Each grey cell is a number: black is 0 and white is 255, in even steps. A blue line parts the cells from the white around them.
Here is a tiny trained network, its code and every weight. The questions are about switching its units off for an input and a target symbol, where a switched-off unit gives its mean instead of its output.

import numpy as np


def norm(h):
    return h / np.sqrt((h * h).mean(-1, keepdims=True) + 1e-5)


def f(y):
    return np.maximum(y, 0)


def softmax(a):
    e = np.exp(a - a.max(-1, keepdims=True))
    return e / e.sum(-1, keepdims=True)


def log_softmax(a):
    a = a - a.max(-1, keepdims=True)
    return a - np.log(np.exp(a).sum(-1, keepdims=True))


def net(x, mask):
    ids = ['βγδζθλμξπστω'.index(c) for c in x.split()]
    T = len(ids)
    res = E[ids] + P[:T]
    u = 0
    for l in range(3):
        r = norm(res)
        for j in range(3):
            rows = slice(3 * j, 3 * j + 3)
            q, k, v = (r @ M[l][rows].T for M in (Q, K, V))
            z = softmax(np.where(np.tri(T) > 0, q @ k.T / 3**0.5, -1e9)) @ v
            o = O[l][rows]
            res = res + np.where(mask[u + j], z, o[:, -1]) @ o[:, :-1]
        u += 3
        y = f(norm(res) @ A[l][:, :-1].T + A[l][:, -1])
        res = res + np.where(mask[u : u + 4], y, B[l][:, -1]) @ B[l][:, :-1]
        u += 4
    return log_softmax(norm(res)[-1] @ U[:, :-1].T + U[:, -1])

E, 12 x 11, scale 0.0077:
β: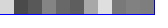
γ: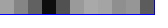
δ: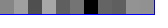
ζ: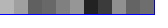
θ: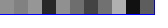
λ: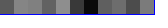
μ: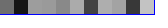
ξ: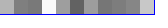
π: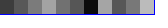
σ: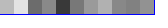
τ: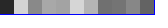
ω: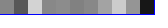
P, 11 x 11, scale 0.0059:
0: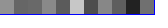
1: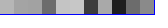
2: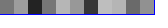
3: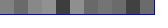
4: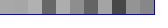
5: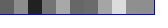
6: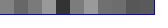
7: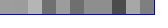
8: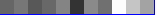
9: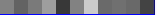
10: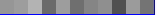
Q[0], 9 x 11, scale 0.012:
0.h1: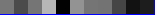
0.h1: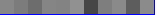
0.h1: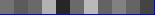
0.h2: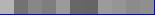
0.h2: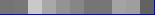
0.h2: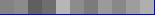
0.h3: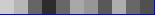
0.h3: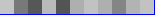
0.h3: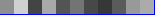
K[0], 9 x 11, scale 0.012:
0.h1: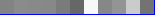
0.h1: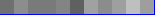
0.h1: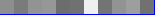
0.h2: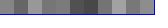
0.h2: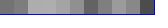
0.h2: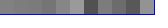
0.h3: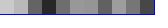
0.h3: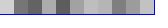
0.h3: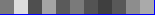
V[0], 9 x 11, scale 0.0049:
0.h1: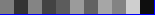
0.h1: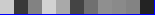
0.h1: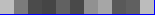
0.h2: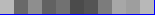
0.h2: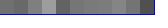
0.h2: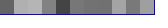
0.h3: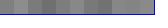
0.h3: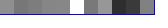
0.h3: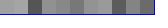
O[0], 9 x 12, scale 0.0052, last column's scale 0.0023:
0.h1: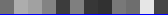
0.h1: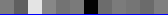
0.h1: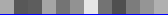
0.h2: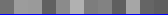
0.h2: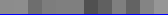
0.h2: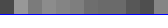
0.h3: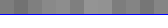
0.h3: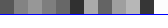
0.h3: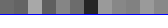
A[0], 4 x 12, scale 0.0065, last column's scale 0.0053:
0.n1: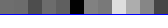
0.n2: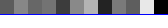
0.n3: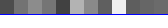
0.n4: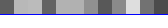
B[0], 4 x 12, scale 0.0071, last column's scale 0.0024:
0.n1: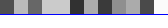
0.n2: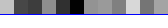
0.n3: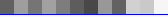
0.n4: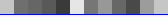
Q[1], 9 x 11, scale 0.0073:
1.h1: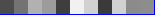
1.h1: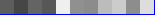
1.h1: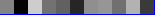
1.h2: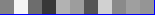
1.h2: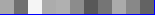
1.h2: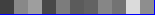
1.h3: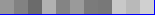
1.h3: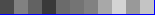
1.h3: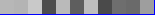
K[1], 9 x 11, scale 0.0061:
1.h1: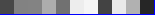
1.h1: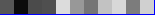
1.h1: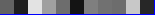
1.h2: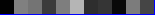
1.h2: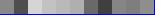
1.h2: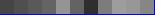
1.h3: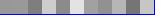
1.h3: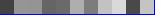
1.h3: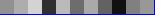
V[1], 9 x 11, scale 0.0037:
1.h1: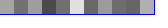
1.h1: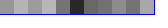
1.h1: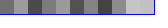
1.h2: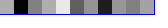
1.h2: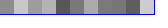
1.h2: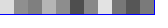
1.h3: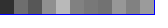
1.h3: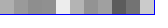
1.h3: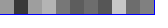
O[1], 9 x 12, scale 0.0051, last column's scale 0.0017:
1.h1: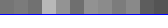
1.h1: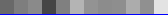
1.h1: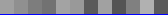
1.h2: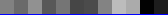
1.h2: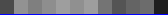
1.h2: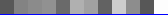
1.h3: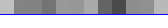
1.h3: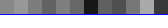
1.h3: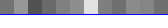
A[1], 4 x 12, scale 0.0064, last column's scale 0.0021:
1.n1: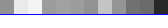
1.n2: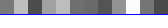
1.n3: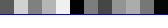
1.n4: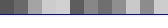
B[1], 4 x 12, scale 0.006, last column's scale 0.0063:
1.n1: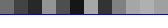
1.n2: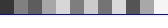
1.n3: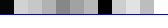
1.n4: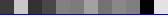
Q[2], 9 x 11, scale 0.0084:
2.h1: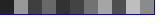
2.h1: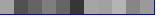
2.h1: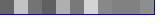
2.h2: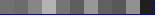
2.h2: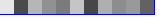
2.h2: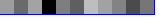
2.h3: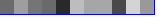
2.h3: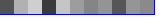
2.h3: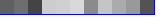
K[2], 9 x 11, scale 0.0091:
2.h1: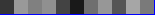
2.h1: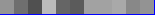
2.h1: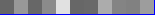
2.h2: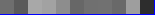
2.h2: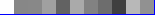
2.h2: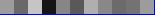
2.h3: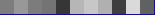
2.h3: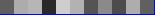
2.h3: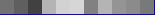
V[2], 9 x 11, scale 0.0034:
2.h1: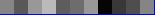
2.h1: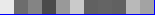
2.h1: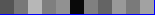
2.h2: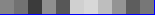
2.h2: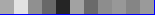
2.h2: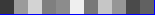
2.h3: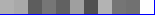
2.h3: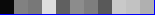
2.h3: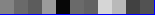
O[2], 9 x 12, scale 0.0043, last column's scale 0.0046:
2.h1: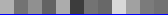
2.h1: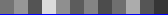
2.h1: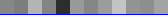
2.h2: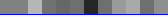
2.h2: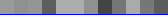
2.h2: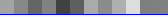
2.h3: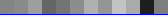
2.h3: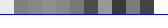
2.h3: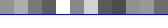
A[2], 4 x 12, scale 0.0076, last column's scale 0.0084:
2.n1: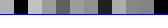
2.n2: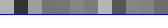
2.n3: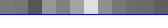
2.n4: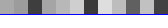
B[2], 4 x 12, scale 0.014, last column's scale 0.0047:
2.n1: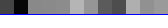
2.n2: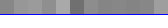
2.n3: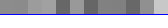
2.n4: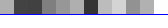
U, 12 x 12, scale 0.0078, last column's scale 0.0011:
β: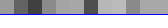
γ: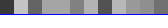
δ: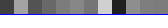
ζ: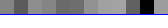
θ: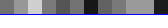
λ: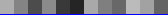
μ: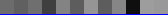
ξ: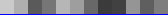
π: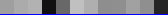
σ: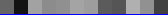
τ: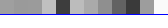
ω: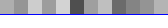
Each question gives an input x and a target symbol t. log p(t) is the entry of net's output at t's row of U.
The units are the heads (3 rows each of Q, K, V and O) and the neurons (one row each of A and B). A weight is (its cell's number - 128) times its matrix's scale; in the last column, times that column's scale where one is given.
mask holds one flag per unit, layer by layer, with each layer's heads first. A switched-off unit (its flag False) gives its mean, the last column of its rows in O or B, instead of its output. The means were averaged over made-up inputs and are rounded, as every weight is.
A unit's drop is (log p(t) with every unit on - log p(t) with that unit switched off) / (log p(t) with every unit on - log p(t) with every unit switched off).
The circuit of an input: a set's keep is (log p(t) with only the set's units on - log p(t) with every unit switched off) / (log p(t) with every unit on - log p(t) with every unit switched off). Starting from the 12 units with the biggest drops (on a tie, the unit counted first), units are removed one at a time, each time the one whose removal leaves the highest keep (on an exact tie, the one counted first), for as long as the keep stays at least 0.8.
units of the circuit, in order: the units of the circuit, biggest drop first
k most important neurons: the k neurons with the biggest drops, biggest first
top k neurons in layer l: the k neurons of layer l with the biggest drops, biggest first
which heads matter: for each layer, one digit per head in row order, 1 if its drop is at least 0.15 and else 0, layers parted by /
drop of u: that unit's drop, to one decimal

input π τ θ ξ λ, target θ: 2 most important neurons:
2.n4, 0.n1
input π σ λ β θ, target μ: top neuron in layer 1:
1.n3
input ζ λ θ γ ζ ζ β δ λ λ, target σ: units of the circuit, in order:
0.h1, 2.n1, 1.n4
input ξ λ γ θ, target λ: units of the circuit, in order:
0.h1, 0.n2
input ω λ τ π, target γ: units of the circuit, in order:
0.h1, 0.n1, 1.n3
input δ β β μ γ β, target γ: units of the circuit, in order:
0.n1, 1.n3
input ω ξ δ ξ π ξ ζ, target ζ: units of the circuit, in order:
0.h1, 1.n3, 2.n4
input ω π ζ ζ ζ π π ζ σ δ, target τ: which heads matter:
000 / 000 / 000
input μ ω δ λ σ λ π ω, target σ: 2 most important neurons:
2.n1, 0.n4
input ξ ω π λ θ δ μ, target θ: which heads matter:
100 / 000 / 000
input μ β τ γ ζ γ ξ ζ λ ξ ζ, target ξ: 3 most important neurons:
0.n4, 1.n2, 2.n4
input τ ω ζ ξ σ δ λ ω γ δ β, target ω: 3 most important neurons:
1.n3, 2.n2, 2.n4
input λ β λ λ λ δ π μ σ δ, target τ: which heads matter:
100 / 000 / 000
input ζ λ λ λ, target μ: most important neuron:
1.n3
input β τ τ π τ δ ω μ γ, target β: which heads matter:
001 / 000 / 000
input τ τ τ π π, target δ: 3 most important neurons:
1.n2, 2.n4, 1.n3
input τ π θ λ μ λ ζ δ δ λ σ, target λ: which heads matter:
000 / 000 / 000
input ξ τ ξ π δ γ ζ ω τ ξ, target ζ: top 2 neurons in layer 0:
0.n1, 0.n3
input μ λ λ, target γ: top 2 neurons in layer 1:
1.n3, 1.n2
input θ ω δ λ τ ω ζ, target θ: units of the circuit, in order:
0.h1
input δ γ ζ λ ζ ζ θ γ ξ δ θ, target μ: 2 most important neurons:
1.n3, 1.n1
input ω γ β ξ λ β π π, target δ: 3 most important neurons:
0.n1, 1.n3, 2.n4
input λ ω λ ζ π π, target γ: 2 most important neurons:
0.n1, 1.n3
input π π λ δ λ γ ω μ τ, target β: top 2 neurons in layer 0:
0.n4, 0.n3
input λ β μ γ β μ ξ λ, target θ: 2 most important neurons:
0.n1, 2.n4
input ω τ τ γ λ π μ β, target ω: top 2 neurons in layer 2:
2.n2, 2.n4
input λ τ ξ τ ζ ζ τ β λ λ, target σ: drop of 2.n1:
0.5
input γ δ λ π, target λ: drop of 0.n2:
0.4
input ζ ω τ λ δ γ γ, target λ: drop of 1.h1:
0.0
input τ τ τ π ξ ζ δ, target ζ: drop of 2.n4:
0.1
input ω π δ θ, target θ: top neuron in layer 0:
0.n3
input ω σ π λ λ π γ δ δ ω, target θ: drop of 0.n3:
0.3
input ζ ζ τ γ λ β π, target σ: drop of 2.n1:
0.4
